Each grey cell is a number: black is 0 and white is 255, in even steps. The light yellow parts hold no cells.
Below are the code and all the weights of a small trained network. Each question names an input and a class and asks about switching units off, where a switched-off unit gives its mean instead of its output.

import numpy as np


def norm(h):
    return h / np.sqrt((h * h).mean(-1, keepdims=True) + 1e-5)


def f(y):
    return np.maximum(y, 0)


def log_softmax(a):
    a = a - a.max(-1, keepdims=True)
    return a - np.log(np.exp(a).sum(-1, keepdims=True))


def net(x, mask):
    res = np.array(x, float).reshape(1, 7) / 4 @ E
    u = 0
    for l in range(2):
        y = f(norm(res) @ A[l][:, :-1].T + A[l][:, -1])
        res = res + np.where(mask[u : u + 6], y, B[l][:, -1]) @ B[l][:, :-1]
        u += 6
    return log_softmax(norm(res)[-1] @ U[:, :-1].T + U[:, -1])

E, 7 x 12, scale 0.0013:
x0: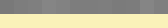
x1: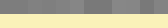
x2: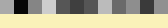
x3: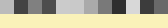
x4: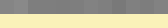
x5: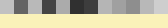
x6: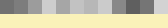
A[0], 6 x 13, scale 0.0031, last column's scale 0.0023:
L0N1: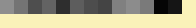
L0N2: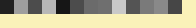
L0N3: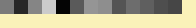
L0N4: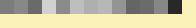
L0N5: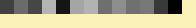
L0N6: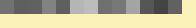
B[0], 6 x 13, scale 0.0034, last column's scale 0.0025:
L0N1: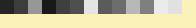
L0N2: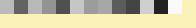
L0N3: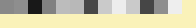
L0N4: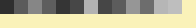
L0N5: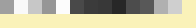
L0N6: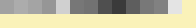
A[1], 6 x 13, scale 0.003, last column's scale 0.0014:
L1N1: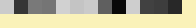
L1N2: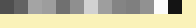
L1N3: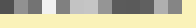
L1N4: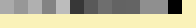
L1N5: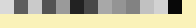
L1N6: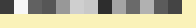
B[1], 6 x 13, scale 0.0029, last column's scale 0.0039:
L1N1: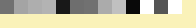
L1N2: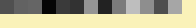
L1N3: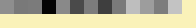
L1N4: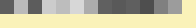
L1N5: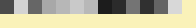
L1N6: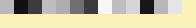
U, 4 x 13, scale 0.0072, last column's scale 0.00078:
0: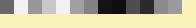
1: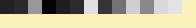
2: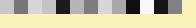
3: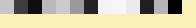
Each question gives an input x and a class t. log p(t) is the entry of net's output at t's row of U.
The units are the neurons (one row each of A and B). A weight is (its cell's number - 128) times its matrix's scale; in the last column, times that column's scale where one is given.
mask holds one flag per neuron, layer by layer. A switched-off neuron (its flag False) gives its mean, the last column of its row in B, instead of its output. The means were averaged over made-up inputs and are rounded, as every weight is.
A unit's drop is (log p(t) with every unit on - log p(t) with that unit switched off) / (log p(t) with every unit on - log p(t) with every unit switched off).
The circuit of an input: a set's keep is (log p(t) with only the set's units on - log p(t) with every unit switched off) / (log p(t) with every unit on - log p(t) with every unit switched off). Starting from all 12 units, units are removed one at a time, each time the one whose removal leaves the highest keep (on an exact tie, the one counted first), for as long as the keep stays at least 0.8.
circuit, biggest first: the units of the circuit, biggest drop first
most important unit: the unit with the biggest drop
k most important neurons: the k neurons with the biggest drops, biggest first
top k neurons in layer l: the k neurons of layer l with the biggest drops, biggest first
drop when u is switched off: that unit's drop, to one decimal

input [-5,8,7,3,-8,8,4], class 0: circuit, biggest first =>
L1N5
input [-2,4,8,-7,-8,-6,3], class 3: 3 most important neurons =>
L0N3; L1N1; L1N5
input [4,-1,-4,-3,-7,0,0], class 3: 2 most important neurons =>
L1N6; L1N1
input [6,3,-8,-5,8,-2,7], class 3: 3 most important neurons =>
L1N6; L0N1; L1N1
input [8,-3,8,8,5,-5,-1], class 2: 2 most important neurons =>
L1N1; L1N6
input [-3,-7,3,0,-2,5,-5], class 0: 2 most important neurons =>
L1N5; L0N4
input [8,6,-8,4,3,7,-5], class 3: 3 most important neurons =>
L1N6; L0N5; L0N6
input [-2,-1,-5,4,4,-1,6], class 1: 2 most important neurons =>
L0N4; L1N2
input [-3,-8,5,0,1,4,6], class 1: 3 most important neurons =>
L1N2; L0N5; L1N6
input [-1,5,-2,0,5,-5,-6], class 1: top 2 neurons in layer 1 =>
L1N5; L1N6
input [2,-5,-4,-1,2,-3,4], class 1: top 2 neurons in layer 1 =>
L1N3; L1N2
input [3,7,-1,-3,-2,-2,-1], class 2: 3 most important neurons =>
L0N2; L1N5; L0N6
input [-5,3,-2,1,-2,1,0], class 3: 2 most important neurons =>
L0N1; L0N2
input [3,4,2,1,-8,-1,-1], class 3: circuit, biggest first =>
L0N3
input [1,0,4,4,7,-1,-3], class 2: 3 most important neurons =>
L1N1; L1N6; L0N6
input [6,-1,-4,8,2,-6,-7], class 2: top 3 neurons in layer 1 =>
L1N1; L1N5; L1N3
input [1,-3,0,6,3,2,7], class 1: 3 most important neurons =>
L1N2; L0N4; L0N2
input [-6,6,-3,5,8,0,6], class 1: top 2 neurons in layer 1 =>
L1N2; L1N3
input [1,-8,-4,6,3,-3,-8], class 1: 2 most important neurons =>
L0N1; L0N2
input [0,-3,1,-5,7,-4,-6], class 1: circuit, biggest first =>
L0N1
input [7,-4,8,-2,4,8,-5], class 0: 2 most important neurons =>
L1N5; L1N6
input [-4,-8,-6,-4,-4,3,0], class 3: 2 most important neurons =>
L1N6; L1N1
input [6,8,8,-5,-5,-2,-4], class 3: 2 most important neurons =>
L0N3; L1N1
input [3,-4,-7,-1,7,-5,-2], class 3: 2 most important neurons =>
L1N6; L1N5
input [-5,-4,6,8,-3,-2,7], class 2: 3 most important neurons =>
L1N1; L0N1; L0N6
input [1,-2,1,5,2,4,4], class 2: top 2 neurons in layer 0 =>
L0N1; L0N5
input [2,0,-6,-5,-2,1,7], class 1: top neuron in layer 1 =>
L1N2
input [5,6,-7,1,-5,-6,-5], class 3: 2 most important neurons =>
L1N6; L1N5
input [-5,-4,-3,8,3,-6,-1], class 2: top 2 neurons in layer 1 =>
L1N1; L1N5
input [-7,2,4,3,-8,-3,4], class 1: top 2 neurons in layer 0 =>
L0N4; L0N2
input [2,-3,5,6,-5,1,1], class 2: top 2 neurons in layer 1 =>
L1N1; L1N6
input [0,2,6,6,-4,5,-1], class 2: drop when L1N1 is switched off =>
1.0
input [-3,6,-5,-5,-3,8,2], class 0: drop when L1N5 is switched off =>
0.2
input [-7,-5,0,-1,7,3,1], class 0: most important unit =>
L0N1
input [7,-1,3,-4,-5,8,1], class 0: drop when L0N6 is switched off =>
0.0
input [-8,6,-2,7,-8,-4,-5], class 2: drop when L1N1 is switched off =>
1.3
